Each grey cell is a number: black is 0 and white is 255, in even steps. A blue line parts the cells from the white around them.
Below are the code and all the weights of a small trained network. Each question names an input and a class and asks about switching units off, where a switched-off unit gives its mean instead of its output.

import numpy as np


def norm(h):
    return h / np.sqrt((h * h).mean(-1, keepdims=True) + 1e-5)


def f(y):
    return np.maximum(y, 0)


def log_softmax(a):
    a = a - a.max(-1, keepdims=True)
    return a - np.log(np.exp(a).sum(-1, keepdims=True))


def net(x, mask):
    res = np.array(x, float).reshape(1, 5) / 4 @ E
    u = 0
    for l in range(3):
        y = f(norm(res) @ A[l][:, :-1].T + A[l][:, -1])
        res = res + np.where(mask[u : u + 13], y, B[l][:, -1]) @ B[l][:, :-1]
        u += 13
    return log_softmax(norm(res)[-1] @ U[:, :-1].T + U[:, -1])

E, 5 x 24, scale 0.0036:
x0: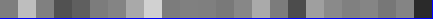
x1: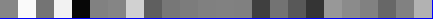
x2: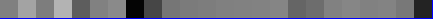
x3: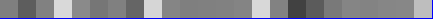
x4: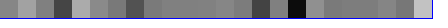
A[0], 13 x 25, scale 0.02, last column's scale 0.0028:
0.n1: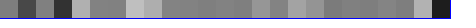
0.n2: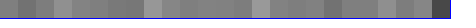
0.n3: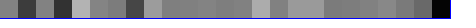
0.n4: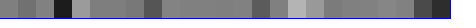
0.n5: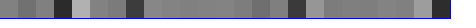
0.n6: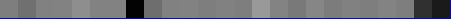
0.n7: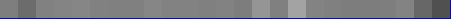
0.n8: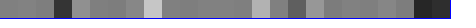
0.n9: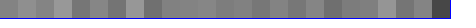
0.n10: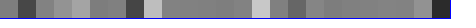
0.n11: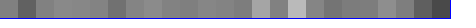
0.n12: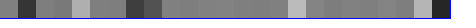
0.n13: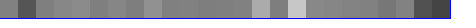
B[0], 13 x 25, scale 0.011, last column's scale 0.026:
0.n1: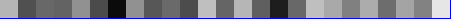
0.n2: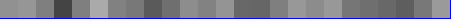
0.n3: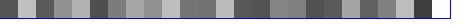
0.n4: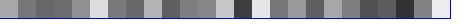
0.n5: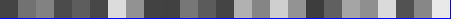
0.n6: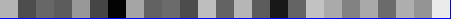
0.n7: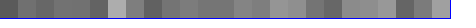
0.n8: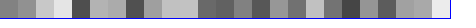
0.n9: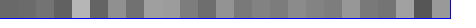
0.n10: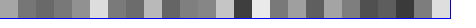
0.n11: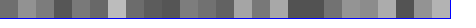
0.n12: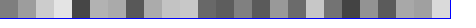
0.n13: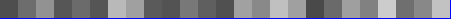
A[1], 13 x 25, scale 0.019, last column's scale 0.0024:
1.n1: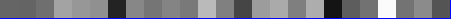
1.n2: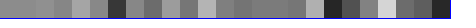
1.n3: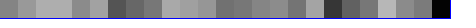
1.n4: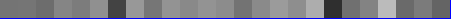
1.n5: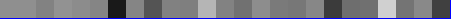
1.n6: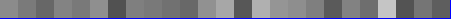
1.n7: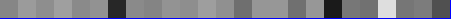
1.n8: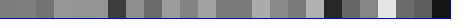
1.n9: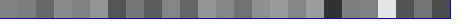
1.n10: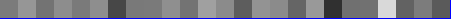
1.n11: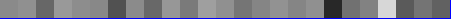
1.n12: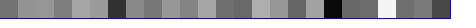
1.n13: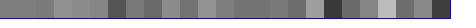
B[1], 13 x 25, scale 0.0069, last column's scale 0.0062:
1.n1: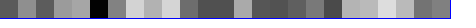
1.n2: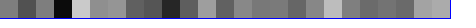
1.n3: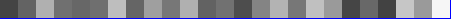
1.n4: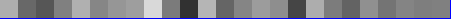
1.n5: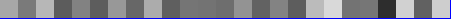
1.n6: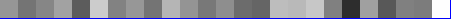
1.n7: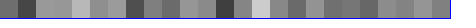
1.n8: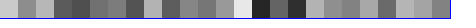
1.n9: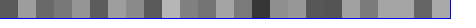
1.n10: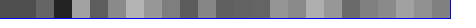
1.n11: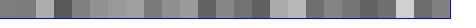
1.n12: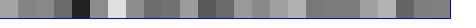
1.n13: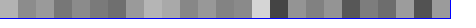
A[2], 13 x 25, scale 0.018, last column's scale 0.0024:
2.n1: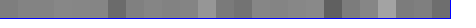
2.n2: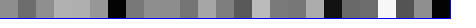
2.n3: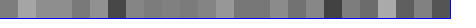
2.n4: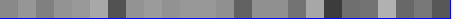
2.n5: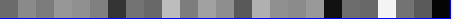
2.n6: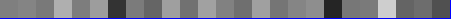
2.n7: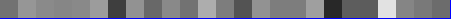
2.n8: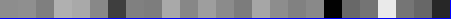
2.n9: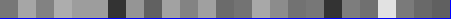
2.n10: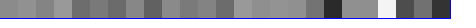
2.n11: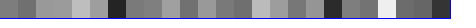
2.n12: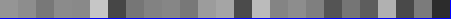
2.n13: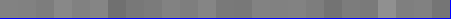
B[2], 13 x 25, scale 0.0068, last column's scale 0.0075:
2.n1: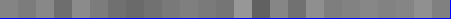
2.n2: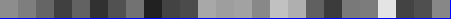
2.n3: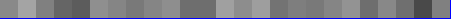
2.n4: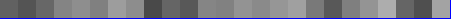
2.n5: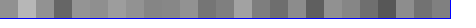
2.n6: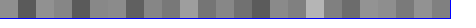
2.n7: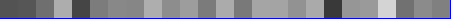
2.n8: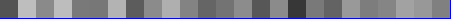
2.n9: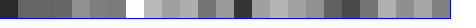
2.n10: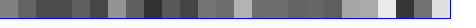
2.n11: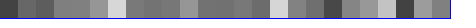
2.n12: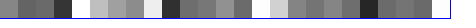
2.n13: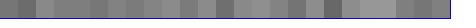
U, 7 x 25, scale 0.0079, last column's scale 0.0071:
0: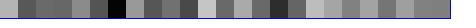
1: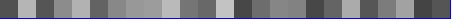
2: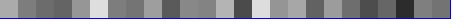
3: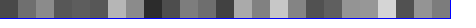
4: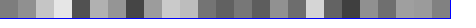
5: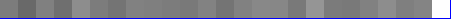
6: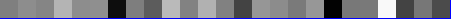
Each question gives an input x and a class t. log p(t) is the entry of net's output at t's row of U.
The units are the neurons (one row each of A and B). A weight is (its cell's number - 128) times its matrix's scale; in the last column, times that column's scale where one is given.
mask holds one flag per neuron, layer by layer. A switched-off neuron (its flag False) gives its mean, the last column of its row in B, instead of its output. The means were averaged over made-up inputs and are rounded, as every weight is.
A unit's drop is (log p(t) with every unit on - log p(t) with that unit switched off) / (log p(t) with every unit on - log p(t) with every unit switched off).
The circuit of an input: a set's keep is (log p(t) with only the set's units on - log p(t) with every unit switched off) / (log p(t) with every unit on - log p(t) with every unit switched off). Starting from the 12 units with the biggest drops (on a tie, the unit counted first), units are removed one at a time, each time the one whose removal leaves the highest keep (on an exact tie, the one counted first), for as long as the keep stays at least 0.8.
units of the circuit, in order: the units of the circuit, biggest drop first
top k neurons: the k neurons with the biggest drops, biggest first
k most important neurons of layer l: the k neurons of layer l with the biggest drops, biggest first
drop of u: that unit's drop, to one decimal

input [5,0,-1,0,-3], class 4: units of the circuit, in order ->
[0.n8]
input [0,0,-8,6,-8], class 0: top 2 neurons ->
[0.n1 0.n5]
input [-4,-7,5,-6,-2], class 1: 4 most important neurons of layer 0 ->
[0.n3 0.n1 0.n10 0.n4]
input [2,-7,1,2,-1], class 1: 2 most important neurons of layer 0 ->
[0.n3 0.n10]
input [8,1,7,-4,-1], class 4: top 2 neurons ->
[0.n8 0.n1]
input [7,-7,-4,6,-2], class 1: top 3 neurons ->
[0.n3 0.n12 0.n4]
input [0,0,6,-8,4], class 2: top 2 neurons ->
[0.n4 0.n1]
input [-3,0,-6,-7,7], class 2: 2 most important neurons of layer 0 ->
[0.n4 0.n6]
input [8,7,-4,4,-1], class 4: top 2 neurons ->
[0.n5 0.n13]
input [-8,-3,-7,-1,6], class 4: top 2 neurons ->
[0.n12 0.n6]
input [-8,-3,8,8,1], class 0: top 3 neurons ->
[0.n6 0.n4 0.n8]
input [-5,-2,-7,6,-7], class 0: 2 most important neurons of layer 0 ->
[0.n1 0.n4]
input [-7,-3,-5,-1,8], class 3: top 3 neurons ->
[0.n5 0.n8 0.n6]
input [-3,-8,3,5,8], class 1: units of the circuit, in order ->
[0.n3]
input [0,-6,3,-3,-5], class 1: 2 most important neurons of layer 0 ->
[0.n3 0.n5]
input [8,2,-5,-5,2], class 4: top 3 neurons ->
[0.n8 0.n6 0.n10]
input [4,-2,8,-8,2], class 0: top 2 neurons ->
[0.n6 0.n10]
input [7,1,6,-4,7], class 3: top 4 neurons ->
[0.n5 0.n1 0.n12 0.n10]
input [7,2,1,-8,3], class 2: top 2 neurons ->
[0.n4 0.n12]
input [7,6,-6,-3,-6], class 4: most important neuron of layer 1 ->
[1.n2]
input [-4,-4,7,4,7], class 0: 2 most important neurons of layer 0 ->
[0.n6 0.n13]
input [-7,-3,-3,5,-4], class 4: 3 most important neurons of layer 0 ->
[0.n12 0.n4 0.n5]
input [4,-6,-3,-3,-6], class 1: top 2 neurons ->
[0.n3 0.n5]
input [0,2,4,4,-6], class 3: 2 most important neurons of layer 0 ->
[0.n4 0.n1]
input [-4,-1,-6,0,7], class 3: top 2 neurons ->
[0.n5 0.n6]
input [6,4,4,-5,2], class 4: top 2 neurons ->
[0.n5 0.n10]
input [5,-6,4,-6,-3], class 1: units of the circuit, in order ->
[0.n3]
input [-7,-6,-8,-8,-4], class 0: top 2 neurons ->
[0.n1 0.n10]
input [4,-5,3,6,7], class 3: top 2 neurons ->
[0.n5 0.n4]
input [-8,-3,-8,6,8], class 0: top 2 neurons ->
[0.n1 0.n8]
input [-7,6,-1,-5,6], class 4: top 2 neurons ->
[0.n5 0.n13]
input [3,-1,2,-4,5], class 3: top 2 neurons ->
[0.n5 0.n10]
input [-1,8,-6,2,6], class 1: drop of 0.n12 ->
1.1
